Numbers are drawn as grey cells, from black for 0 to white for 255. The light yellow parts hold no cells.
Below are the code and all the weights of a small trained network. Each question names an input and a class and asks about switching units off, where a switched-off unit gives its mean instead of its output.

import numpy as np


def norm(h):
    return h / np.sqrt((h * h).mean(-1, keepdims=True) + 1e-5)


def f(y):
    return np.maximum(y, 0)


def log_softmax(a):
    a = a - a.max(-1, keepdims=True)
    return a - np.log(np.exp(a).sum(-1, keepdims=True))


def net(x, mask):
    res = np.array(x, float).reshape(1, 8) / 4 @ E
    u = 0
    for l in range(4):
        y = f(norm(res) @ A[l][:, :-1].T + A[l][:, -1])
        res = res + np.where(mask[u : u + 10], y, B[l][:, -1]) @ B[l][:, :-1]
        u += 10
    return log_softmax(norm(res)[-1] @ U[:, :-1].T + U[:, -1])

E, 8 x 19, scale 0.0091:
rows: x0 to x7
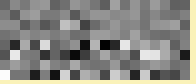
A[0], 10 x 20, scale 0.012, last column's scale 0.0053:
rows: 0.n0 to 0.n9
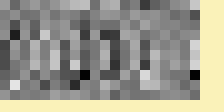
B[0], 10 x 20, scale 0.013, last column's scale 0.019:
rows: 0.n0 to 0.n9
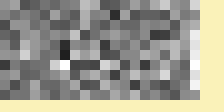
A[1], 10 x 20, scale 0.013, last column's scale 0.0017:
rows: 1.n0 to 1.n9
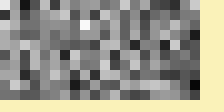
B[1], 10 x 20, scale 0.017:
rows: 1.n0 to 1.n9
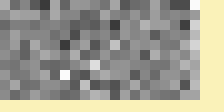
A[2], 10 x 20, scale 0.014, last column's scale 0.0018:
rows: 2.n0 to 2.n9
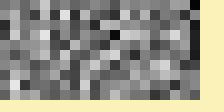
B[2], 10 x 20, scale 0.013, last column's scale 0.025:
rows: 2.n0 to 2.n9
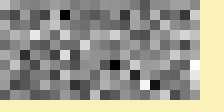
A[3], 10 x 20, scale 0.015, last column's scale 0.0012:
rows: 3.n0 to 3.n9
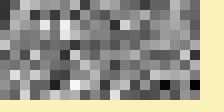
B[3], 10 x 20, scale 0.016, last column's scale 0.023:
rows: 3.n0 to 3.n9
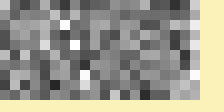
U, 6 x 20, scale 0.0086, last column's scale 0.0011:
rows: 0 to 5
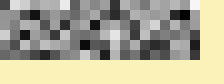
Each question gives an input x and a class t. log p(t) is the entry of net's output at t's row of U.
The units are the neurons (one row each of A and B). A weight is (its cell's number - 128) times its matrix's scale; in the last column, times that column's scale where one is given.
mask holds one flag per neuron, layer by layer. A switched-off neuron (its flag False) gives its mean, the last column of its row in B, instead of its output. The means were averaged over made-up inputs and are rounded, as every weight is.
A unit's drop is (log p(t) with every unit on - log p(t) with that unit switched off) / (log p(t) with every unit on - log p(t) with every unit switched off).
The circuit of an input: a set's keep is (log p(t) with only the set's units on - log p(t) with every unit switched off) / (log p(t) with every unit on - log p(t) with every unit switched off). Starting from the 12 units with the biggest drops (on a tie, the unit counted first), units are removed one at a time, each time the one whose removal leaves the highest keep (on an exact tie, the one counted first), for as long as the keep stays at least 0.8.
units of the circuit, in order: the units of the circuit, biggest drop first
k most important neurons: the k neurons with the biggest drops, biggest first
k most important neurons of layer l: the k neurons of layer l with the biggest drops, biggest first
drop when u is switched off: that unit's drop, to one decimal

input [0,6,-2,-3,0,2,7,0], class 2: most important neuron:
(0.n8)
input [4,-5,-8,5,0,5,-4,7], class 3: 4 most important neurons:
(0.n8 0.n0 0.n5 0.n4)
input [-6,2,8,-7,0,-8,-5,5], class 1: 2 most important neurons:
(0.n0 0.n8)
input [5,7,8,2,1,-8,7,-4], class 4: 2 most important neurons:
(0.n3 0.n7)
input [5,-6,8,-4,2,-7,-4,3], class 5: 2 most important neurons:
(0.n3 0.n6)
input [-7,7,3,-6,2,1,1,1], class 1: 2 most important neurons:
(0.n5 0.n4)
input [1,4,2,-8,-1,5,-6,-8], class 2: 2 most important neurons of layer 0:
(0.n8 0.n5)
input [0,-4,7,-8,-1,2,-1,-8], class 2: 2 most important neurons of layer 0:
(0.n7 0.n5)
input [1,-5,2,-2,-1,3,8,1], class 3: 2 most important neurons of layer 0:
(0.n5 0.n4)
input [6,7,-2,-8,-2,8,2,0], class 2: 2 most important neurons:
(0.n8 0.n6)
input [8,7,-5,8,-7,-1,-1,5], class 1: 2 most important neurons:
(0.n6 0.n0)
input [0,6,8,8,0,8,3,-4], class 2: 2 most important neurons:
(0.n8 0.n0)
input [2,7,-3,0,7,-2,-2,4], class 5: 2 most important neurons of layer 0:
(0.n3 0.n6)
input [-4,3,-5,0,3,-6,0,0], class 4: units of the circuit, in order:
(0.n3)
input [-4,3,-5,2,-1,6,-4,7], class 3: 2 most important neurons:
(0.n8 0.n5)
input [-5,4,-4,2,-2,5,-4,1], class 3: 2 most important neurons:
(0.n5 0.n4)
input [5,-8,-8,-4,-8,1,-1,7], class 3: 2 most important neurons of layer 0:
(0.n7 0.n8)
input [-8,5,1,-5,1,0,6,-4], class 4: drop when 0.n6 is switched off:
0.8
